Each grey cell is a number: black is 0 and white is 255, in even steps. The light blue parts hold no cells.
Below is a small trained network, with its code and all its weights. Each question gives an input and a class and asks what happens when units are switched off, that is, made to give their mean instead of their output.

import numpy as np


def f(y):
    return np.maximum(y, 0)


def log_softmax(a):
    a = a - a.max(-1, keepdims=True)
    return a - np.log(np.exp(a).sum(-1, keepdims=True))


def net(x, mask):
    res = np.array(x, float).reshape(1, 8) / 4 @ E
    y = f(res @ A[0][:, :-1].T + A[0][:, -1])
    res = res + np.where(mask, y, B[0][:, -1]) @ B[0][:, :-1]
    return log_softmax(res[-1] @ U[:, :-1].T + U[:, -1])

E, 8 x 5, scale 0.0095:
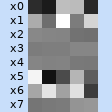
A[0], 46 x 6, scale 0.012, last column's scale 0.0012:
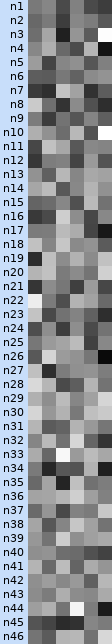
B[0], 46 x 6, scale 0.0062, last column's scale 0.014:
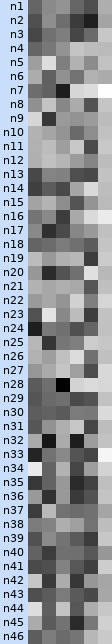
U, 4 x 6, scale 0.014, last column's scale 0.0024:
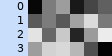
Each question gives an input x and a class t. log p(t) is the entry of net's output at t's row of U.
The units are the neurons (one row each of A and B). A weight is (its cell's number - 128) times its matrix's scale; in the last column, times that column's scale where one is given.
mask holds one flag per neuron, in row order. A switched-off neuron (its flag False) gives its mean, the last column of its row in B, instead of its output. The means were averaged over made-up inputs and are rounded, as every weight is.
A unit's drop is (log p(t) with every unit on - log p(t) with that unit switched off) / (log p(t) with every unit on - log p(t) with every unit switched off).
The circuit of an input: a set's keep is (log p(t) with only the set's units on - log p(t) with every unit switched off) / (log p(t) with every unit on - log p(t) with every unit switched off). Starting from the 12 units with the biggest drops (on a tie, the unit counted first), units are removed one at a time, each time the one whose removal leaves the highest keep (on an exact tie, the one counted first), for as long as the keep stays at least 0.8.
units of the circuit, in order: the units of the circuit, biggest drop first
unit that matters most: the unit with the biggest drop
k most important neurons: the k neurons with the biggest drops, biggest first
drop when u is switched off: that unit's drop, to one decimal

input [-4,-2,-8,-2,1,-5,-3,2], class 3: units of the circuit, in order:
n21, n11
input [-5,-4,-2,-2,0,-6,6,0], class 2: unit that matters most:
n32
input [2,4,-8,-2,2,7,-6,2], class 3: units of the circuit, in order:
n23, n27
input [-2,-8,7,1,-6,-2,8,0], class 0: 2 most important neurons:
n35, n24
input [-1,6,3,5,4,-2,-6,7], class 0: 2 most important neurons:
n33, n41
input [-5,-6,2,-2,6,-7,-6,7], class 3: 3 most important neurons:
n21, n12, n11
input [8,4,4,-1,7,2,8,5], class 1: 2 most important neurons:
n7, n16
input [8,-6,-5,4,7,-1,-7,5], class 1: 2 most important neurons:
n7, n16
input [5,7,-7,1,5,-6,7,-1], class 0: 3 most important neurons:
n33, n39, n34
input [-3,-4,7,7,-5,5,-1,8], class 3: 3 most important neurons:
n22, n8, n33
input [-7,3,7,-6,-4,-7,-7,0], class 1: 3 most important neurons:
n28, n4, n14
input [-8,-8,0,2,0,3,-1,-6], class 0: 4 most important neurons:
n35, n3, n7, n2
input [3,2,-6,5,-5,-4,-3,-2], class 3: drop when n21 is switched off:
0.1
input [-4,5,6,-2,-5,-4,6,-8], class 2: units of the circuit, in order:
n20
